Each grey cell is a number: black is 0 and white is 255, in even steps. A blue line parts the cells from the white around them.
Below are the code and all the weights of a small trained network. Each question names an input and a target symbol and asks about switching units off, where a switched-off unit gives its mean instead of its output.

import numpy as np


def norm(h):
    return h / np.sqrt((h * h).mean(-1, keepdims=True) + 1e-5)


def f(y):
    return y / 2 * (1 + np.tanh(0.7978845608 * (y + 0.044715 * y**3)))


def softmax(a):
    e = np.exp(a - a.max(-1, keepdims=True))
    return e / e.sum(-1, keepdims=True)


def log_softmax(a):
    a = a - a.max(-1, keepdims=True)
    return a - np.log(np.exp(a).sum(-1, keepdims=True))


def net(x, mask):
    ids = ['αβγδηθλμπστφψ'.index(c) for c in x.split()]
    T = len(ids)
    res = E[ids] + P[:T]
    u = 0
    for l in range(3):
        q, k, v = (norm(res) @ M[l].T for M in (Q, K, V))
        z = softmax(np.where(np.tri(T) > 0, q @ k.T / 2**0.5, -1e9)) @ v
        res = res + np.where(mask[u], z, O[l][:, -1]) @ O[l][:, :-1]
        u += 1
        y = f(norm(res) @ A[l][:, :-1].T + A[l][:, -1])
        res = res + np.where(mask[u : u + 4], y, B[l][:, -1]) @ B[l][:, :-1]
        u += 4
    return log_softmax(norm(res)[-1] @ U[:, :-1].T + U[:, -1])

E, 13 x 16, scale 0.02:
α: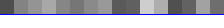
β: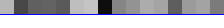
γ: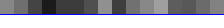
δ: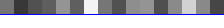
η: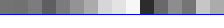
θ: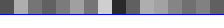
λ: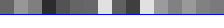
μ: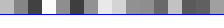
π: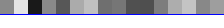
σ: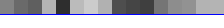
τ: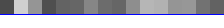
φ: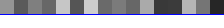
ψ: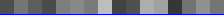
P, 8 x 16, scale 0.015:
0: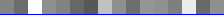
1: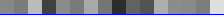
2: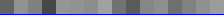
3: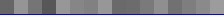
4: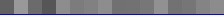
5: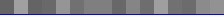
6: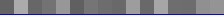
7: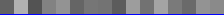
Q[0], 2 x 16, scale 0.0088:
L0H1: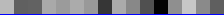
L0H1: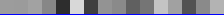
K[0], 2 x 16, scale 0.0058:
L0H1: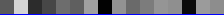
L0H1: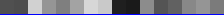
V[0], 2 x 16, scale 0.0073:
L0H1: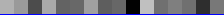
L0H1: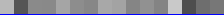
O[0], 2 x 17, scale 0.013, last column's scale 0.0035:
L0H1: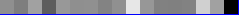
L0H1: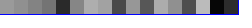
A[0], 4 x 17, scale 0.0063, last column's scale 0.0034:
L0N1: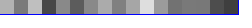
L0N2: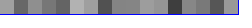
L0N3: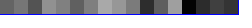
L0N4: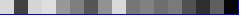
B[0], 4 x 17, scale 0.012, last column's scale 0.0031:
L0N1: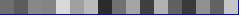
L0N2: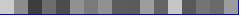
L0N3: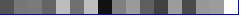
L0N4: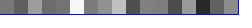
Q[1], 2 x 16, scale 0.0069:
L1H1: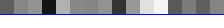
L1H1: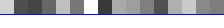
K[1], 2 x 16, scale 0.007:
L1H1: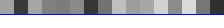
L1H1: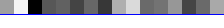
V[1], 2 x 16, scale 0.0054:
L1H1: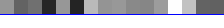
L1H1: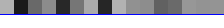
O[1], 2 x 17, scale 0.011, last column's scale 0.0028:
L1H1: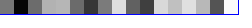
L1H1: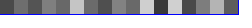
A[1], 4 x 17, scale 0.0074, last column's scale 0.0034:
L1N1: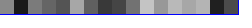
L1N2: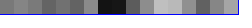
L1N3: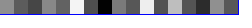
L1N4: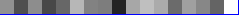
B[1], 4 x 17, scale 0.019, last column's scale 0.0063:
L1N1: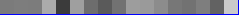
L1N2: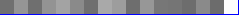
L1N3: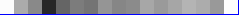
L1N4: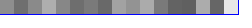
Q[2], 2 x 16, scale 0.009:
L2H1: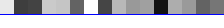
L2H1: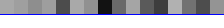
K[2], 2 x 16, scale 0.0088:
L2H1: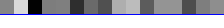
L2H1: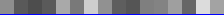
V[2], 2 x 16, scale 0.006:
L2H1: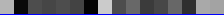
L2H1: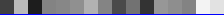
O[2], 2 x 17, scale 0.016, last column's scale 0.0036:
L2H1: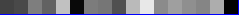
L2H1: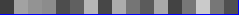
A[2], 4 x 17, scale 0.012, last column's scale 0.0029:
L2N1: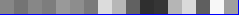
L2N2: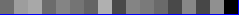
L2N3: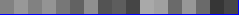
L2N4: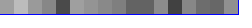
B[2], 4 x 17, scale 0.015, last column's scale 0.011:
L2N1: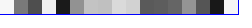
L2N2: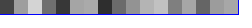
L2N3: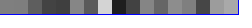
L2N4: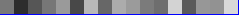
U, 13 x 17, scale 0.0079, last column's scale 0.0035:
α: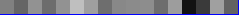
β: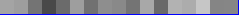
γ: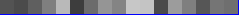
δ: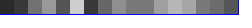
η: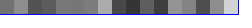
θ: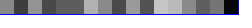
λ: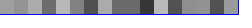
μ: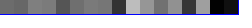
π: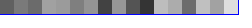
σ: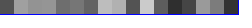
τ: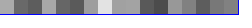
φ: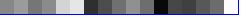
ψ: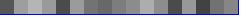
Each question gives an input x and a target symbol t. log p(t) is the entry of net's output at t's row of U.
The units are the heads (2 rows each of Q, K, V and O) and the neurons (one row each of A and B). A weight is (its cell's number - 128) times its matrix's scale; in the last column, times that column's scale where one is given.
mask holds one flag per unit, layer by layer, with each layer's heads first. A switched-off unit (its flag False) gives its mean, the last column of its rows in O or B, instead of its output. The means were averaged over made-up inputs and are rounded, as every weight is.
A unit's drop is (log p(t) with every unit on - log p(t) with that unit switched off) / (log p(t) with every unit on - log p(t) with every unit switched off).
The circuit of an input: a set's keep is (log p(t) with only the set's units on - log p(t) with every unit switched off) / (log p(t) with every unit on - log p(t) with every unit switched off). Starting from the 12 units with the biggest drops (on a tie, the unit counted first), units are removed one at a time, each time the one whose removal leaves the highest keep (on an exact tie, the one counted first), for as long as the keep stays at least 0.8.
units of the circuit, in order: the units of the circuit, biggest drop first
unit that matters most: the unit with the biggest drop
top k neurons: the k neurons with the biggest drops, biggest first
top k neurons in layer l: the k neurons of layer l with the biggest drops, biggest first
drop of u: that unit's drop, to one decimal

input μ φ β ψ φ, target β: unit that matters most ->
L1H1
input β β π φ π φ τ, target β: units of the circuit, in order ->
L1H1; L1N3
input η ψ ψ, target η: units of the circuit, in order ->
L0H1; L2N3
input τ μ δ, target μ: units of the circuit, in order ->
L0H1; L1N1
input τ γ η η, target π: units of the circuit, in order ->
L0H1; L0N3; L2H1
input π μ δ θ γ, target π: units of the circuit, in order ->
L2H1; L2N1; L2N4
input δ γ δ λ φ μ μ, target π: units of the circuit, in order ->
L2H1; L0N3; L2N1
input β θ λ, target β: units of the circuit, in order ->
L1H1; L1N3
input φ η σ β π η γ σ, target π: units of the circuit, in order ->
L2H1; L2N1
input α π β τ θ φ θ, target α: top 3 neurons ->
L2N4; L2N1; L2N2
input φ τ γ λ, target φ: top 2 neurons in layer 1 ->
L1N4; L1N3
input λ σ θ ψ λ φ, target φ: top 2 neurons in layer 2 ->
L2N1; L2N4
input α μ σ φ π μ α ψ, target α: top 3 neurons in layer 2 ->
L2N4; L2N1; L2N2
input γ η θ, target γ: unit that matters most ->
L2H1
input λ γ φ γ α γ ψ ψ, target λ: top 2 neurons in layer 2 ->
L2N1; L2N4
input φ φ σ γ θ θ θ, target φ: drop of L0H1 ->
0.3
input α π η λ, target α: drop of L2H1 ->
0.3
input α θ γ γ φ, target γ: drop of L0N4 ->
0.0
